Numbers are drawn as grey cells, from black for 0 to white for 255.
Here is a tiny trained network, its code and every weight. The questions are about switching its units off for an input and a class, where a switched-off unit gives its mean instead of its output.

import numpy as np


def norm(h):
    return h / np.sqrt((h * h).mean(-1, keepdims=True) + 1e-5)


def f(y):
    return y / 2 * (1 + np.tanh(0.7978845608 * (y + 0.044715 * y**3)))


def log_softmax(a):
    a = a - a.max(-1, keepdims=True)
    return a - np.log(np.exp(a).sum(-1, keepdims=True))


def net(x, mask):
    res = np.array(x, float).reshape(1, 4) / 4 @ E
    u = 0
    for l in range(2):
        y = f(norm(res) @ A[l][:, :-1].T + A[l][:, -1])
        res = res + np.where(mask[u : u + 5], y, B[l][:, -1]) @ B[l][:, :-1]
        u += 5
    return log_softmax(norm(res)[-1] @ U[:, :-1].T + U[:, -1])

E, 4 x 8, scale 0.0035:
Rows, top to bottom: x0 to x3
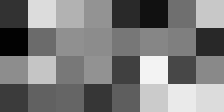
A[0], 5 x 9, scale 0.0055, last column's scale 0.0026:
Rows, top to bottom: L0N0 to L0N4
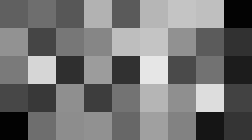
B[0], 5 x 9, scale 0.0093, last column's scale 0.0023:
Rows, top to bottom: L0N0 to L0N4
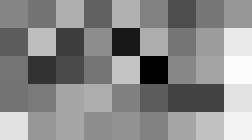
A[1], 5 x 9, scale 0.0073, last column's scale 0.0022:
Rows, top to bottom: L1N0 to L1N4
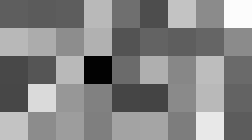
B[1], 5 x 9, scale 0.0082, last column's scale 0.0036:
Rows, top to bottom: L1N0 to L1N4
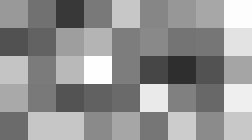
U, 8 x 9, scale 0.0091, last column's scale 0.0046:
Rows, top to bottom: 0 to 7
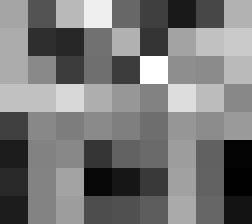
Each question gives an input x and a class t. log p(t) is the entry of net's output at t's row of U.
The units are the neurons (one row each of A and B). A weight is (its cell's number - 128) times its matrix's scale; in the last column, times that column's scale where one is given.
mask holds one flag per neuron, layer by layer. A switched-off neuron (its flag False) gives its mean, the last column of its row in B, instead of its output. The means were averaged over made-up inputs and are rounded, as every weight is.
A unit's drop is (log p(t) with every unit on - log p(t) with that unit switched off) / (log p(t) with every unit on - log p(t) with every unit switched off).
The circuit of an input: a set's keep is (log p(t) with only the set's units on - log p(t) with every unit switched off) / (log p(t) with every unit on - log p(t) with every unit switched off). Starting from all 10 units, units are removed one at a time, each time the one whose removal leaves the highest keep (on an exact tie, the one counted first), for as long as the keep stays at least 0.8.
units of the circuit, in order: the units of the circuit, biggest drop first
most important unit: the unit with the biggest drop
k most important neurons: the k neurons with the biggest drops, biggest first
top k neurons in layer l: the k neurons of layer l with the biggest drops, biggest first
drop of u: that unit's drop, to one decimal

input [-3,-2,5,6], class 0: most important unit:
L0N0
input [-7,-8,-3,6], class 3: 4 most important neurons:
(L1N4, L0N2, L1N3, L1N2)
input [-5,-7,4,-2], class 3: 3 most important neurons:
(L1N4, L1N3, L1N0)
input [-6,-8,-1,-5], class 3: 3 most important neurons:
(L1N4, L0N3, L1N3)
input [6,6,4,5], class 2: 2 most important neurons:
(L1N3, L0N3)
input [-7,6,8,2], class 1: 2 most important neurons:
(L0N2, L1N3)
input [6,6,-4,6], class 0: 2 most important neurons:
(L1N2, L0N2)
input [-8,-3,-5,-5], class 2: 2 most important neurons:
(L0N2, L0N1)
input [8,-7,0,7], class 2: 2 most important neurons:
(L1N3, L0N4)
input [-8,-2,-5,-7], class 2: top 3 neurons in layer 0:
(L0N3, L0N2, L0N1)
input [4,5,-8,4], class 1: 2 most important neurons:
(L0N1, L1N0)
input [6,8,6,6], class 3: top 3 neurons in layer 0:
(L0N4, L0N1, L0N0)
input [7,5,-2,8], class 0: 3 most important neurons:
(L1N2, L0N0, L0N1)
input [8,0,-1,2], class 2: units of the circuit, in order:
(L1N3)
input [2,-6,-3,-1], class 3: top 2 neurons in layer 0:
(L0N2, L0N1)
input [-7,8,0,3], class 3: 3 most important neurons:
(L0N4, L1N3, L1N4)
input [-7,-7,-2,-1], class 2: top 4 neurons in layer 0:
(L0N1, L0N4, L0N2, L0N0)
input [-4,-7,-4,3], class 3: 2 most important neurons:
(L0N2, L1N4)
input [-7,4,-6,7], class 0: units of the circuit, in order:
(L1N2, L0N2)
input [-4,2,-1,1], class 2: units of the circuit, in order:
(L0N1)
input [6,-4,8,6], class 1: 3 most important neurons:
(L0N2, L0N1, L0N4)
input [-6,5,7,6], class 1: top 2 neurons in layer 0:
(L0N2, L0N3)
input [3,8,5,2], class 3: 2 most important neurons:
(L0N4, L1N4)
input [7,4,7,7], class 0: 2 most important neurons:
(L1N2, L0N0)
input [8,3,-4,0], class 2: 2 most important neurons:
(L1N3, L0N2)
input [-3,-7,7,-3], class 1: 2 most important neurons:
(L0N2, L0N4)
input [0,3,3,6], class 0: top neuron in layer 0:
(L0N0)
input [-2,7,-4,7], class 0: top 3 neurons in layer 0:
(L0N2, L0N3, L0N0)
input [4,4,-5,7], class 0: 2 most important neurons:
(L1N2, L0N2)
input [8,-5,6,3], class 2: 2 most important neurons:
(L1N3, L0N4)
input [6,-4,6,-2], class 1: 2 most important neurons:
(L0N2, L0N1)
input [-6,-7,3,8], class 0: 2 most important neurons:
(L1N2, L0N4)
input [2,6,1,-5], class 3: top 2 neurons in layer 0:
(L0N4, L0N3)
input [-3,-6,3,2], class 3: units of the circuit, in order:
(L1N4)
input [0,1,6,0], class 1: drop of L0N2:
1.2
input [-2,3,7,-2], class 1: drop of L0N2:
1.3
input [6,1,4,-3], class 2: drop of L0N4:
0.0
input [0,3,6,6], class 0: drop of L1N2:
0.1
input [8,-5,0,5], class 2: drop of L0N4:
0.2
